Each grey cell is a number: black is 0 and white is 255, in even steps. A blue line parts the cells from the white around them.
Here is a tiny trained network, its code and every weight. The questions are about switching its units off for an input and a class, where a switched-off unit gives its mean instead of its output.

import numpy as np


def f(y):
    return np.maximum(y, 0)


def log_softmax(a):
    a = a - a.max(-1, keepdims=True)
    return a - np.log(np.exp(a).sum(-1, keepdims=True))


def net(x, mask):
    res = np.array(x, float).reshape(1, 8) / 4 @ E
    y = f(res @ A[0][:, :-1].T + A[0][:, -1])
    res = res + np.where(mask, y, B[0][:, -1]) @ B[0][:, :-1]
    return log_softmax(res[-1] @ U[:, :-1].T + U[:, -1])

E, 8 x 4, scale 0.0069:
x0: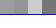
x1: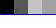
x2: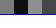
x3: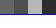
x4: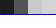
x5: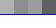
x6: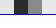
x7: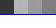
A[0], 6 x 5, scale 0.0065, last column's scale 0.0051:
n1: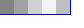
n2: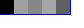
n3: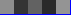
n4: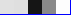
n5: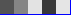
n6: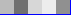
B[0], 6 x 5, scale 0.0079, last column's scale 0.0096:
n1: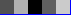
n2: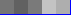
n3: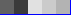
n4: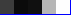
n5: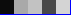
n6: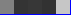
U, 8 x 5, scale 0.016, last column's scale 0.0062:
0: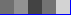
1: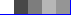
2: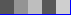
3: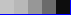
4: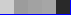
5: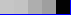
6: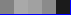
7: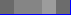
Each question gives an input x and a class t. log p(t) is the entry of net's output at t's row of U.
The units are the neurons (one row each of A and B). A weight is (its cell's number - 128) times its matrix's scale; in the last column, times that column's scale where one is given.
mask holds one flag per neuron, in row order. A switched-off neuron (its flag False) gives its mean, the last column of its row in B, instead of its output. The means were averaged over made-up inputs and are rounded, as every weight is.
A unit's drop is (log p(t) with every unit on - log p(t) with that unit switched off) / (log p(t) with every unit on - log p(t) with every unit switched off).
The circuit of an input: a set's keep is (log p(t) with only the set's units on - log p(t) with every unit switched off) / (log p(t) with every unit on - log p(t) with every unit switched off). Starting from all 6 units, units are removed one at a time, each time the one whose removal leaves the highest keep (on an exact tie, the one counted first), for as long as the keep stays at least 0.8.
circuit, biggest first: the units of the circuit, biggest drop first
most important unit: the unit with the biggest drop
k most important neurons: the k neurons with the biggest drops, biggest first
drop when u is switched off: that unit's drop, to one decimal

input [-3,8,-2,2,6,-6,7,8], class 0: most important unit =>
n1
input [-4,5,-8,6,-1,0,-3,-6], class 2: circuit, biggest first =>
(n4 n1)
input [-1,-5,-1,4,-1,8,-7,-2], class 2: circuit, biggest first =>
(n1 n5)
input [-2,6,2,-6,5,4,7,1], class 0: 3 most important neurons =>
(n1 n6 n3)
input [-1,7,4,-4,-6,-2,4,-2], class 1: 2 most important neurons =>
(n5 n1)
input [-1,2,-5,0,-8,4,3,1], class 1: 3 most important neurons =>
(n5 n1 n6)
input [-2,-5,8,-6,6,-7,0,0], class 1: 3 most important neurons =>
(n5 n1 n4)
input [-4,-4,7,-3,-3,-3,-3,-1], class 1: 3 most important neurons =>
(n5 n1 n3)
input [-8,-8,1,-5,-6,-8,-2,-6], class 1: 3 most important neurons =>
(n5 n1 n3)
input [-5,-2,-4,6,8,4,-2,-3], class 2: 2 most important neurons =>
(n4 n5)
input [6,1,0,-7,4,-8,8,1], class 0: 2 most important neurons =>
(n1 n6)
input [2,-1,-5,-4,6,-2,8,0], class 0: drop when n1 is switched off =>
0.9
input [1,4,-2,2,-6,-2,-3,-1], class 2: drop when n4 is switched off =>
0.1
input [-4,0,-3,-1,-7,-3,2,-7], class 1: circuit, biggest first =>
(n5)
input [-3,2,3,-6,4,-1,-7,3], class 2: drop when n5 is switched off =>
0.2
